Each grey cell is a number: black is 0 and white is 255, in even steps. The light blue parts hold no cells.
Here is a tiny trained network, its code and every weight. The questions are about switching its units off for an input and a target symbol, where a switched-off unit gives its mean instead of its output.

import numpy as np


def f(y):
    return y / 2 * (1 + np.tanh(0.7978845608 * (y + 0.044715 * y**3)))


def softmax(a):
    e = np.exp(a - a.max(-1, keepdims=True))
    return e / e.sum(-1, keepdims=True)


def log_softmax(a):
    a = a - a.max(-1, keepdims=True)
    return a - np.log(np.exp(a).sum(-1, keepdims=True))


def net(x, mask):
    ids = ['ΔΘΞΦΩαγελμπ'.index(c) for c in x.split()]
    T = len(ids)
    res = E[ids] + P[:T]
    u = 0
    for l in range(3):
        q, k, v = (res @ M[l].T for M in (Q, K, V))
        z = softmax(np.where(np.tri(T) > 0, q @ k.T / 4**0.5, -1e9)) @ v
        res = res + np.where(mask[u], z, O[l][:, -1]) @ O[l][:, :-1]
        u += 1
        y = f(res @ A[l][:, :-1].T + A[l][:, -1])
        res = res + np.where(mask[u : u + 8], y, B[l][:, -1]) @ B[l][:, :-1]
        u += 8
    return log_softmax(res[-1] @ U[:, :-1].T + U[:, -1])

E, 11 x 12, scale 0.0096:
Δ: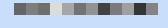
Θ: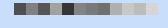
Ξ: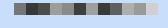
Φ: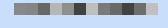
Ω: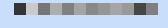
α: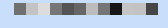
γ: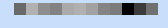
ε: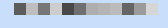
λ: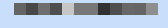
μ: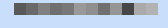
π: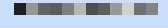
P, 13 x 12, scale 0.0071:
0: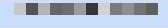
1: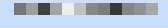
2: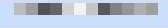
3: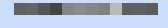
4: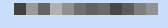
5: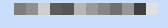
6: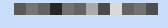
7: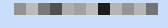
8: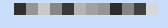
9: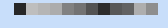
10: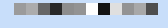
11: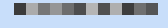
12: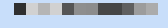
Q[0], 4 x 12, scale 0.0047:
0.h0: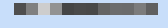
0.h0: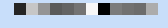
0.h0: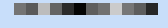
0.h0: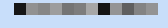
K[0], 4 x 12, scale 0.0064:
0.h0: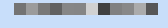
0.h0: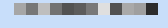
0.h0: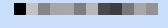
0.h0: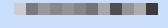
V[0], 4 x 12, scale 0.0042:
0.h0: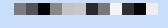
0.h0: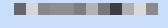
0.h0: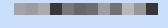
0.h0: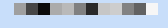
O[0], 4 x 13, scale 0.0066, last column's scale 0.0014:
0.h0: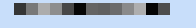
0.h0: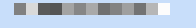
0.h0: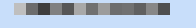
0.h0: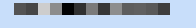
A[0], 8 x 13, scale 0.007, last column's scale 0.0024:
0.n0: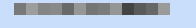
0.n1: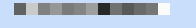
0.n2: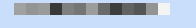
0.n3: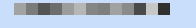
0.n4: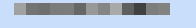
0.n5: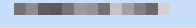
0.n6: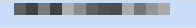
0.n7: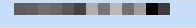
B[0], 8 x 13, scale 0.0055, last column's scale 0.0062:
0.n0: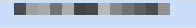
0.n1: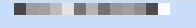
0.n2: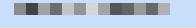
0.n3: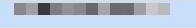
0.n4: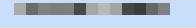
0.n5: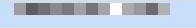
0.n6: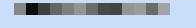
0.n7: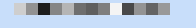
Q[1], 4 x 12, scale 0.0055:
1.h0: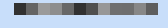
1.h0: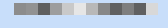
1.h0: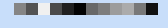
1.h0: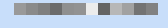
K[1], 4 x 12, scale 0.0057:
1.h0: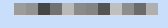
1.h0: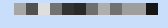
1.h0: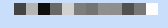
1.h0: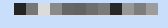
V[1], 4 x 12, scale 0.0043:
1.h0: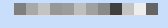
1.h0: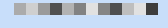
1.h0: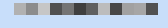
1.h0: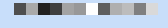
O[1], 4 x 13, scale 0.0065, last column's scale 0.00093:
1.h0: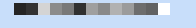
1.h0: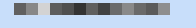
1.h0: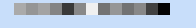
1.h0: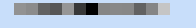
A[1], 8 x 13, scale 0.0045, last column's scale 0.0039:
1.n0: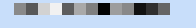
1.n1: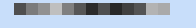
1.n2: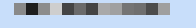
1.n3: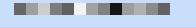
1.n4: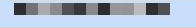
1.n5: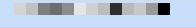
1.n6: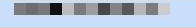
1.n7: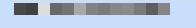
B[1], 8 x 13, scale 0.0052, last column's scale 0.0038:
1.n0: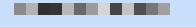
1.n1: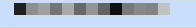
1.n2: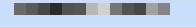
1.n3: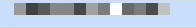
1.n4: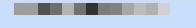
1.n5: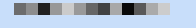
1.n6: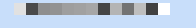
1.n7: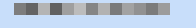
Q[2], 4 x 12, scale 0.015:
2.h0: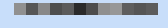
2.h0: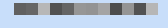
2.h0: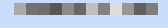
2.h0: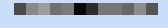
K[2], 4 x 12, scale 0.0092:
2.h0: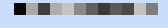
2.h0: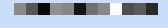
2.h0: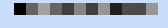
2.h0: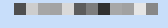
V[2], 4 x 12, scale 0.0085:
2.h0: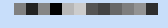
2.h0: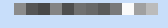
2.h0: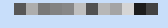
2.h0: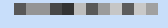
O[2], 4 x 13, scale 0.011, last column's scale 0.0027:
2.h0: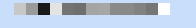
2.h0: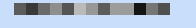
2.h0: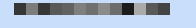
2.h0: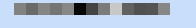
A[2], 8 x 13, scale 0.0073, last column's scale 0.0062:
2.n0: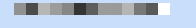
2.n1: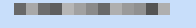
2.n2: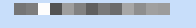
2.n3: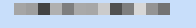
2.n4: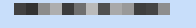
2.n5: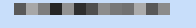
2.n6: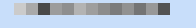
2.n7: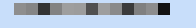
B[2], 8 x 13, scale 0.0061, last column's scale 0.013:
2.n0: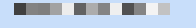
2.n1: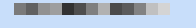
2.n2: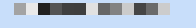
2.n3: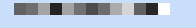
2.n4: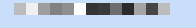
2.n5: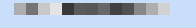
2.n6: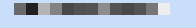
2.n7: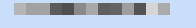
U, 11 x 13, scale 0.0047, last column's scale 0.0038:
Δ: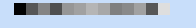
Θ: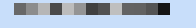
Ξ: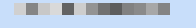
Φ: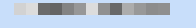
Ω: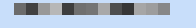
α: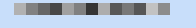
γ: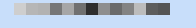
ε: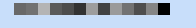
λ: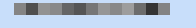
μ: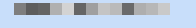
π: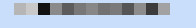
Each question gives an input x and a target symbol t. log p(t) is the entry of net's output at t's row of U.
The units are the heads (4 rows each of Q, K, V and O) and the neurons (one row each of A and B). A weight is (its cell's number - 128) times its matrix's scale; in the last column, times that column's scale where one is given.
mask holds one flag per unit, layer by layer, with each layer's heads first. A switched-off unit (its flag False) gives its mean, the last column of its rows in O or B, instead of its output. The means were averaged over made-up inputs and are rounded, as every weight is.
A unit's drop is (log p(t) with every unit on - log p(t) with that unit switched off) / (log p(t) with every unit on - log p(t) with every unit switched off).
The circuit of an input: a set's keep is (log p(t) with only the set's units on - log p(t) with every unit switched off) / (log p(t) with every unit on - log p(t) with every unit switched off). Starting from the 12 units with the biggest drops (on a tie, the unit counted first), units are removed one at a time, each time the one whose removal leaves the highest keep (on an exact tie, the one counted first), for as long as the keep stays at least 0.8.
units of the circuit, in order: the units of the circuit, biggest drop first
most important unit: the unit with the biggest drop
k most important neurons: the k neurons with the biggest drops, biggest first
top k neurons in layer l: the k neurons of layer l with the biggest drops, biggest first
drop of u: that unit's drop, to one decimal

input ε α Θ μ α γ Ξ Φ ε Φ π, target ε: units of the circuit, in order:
[2.h0, 2.n2, 1.n6]
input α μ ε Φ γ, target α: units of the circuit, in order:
[0.h0, 0.n3, 1.h0]
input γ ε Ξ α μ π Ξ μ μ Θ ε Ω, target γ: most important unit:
0.h0
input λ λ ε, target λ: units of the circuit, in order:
[2.h0, 2.n3, 2.n6, 0.n6]
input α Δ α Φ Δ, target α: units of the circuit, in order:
[0.h0, 0.n3, 2.n6]
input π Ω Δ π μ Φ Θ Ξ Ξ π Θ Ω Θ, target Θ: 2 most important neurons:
[2.n4, 0.n5]
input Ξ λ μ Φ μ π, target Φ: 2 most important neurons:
[2.n2, 0.n7]
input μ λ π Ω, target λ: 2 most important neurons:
[2.n3, 2.n6]
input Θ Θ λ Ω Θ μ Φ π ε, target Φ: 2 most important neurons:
[0.n7, 2.n2]
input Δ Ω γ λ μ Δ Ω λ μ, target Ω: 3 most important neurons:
[0.n7, 2.n5, 0.n5]
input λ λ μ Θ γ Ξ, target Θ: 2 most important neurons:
[2.n4, 0.n7]
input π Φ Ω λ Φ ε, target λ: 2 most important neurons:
[2.n3, 0.n7]
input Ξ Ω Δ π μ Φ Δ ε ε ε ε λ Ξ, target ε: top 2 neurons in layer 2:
[2.n2, 2.n5]
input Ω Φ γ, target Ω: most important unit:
2.h0
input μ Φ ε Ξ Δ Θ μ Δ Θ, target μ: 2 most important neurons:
[0.n7, 2.n0]
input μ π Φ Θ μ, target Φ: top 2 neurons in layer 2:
[2.n2, 2.n6]
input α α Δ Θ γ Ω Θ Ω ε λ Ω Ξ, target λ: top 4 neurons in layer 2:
[2.n3, 2.n6, 2.n0, 2.n4]
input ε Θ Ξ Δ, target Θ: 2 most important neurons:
[2.n4, 0.n7]
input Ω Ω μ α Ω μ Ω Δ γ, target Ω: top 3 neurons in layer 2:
[2.n5, 2.n3, 2.n2]
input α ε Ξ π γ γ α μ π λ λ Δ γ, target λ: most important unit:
1.h0
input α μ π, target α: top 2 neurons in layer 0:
[0.n3, 0.n1]
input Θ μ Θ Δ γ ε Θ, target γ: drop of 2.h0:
1.2
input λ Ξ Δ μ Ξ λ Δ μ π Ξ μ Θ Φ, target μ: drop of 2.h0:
0.6
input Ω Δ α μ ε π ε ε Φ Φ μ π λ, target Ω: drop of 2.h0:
1.1
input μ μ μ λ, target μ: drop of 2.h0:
0.3
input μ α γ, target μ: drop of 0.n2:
0.0
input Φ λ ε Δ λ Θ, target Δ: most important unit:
0.h0
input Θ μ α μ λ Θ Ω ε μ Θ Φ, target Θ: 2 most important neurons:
[2.n4, 0.n1]
